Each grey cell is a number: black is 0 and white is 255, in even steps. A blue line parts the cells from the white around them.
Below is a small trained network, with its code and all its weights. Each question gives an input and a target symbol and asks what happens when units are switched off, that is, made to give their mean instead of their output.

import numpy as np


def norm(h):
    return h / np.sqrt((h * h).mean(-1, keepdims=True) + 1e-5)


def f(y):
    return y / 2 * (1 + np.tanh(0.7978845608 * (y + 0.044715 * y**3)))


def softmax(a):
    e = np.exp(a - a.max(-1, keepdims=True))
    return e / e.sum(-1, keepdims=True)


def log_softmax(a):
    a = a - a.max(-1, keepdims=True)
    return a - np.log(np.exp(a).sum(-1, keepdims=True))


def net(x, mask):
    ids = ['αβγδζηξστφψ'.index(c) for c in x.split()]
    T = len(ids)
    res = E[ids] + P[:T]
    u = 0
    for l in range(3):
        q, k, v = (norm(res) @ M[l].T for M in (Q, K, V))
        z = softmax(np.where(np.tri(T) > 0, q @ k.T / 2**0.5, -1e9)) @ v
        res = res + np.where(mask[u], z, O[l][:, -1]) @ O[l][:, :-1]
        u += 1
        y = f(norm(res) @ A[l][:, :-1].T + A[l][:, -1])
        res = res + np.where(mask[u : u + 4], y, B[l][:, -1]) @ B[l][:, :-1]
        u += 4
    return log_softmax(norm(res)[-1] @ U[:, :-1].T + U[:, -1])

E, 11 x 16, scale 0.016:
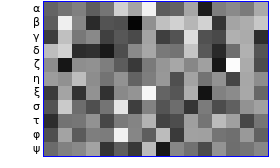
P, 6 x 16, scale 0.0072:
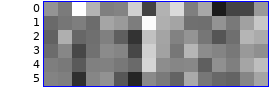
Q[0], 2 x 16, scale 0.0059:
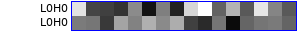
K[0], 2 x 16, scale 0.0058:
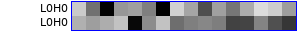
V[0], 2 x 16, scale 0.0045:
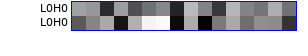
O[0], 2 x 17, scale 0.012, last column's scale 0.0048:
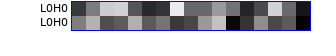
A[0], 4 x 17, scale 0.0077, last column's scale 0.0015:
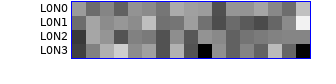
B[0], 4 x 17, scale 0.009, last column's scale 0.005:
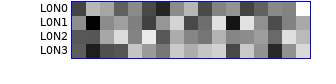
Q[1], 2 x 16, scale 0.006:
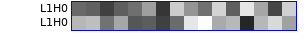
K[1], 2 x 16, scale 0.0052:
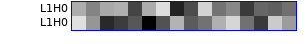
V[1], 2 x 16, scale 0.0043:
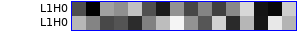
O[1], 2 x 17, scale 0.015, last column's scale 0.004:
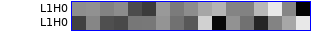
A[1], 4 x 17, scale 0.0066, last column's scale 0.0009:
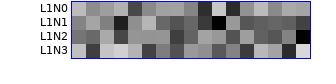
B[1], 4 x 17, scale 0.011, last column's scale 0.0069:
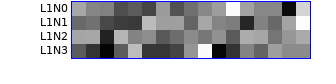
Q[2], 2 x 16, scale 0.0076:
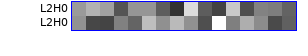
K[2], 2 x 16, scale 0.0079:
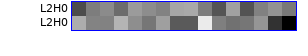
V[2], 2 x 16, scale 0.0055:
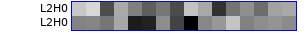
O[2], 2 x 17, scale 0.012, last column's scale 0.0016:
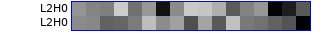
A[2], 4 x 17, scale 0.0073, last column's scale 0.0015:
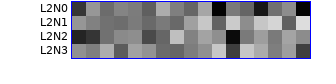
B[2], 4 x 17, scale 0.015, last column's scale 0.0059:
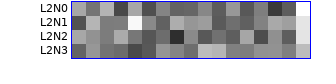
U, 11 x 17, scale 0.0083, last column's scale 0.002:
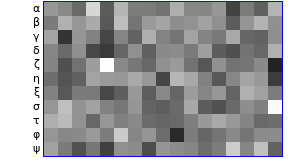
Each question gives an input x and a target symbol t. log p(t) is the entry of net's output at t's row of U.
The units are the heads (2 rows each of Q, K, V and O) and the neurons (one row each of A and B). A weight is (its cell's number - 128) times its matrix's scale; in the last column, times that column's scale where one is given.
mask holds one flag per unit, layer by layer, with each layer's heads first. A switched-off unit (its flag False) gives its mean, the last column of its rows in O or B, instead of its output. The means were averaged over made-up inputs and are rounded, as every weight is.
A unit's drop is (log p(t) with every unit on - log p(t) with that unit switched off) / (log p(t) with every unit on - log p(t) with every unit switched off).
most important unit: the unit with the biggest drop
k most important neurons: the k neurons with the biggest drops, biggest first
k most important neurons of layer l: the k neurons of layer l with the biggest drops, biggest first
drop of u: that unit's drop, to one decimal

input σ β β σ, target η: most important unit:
L2H0
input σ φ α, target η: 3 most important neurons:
[L1N0; L0N1; L0N2]
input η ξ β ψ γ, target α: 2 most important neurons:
[L0N1; L2N2]
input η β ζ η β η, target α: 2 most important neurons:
[L0N1; L1N2]
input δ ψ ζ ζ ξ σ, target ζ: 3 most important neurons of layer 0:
[L0N3; L0N1; L0N0]
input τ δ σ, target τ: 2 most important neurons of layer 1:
[L1N0; L1N1]
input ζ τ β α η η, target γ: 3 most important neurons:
[L0N3; L1N3; L1N0]
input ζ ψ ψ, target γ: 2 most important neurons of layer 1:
[L1N0; L1N3]
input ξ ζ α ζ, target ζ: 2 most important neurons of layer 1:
[L1N3; L1N1]
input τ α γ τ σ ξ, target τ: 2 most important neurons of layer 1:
[L1N0; L1N1]
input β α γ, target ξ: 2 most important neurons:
[L0N3; L2N2]
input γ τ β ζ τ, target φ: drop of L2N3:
0.0
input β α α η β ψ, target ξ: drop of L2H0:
0.4
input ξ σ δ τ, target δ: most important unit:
L2N0
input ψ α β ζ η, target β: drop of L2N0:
0.1
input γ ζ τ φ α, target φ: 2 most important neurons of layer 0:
[L0N3; L0N1]
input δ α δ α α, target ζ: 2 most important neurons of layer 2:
[L2N2; L2N0]
